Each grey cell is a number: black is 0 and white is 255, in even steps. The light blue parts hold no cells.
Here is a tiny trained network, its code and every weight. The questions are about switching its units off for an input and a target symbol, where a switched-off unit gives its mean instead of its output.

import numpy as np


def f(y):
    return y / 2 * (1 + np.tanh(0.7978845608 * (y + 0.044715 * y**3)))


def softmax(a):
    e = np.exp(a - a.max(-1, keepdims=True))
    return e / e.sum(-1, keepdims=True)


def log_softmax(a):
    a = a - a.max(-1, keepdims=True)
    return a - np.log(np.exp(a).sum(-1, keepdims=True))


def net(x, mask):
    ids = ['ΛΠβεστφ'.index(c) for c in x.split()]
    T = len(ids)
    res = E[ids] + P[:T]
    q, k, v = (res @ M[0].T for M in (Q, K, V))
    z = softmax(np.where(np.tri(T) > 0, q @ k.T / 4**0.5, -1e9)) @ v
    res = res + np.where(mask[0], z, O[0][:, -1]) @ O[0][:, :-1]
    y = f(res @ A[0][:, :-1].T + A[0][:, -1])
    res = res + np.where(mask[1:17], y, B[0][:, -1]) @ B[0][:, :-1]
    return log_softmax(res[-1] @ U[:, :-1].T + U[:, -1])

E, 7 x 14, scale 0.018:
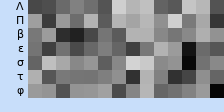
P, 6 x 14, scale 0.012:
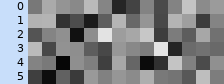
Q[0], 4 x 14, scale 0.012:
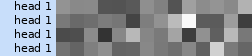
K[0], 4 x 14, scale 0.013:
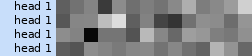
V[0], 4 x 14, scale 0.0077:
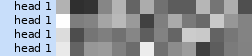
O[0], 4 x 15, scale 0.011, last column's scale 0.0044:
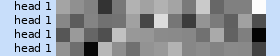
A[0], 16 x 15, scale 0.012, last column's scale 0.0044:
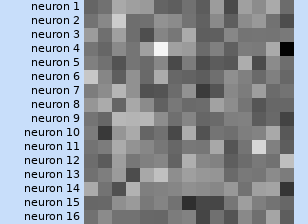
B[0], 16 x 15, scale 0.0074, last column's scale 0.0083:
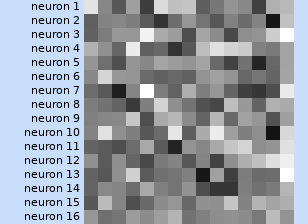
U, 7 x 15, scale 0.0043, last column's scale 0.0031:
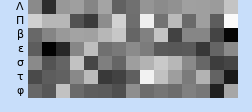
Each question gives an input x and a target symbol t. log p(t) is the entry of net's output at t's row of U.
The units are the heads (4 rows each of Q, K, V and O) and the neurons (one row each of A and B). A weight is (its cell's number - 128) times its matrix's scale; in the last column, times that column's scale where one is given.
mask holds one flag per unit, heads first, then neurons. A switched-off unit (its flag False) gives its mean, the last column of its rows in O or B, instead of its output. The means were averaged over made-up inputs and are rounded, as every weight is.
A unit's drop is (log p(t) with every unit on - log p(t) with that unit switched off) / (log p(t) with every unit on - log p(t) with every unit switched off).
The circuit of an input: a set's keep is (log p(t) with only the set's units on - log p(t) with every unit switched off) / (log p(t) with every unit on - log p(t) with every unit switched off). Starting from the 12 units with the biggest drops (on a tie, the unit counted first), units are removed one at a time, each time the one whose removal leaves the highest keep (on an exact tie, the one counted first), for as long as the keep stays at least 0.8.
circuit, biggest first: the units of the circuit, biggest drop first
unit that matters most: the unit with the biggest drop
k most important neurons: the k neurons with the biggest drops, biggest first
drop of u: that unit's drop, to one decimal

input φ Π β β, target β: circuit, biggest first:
(neuron 10; head 1; neuron 3)
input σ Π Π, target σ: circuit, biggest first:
(head 1; neuron 13; neuron 4)
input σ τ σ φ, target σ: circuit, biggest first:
(head 1; neuron 1; neuron 11; neuron 10)
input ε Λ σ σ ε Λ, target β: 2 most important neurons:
(neuron 13; neuron 11)
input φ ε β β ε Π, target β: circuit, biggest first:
(head 1; neuron 13)
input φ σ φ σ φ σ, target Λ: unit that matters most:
neuron 13
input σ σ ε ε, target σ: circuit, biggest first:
(head 1; neuron 1; neuron 11; neuron 10)
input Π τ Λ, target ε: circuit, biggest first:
(head 1; neuron 14)
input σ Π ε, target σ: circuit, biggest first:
(head 1; neuron 4; neuron 13)
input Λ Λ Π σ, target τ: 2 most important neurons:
(neuron 7; neuron 11)
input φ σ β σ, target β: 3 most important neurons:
(neuron 10; neuron 3; neuron 7)
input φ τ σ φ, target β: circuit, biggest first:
(head 1; neuron 10; neuron 3)
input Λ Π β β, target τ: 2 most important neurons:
(neuron 7; neuron 3)
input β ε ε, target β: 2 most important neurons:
(neuron 13; neuron 11)
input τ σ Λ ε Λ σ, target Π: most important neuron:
(neuron 7)
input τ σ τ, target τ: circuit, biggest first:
(head 1; neuron 11)
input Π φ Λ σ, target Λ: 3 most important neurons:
(neuron 12; neuron 13; neuron 3)
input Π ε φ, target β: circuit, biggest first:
(head 1; neuron 13)
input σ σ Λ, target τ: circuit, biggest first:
(head 1; neuron 11)
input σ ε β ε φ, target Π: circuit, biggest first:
(head 1)
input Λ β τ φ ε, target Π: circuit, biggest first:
(neuron 7; head 1)
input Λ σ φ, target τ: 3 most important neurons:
(neuron 11; neuron 1; neuron 13)
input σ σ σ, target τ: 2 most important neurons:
(neuron 11; neuron 1)
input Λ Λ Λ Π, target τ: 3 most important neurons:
(neuron 7; neuron 3; neuron 10)
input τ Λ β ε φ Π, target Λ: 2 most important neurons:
(neuron 13; neuron 3)
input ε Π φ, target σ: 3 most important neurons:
(neuron 4; neuron 13; neuron 3)
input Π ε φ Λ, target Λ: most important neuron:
(neuron 12)
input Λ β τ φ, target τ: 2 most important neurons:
(neuron 7; neuron 3)
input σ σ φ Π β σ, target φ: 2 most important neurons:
(neuron 13; neuron 2)
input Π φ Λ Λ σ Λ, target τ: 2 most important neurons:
(neuron 11; neuron 1)
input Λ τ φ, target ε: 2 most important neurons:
(neuron 14; neuron 10)
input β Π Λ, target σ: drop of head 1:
1.0
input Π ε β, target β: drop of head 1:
0.8
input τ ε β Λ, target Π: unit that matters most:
neuron 10
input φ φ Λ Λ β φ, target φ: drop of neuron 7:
0.1
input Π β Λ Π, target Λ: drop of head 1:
0.7
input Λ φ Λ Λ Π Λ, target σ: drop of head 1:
1.2
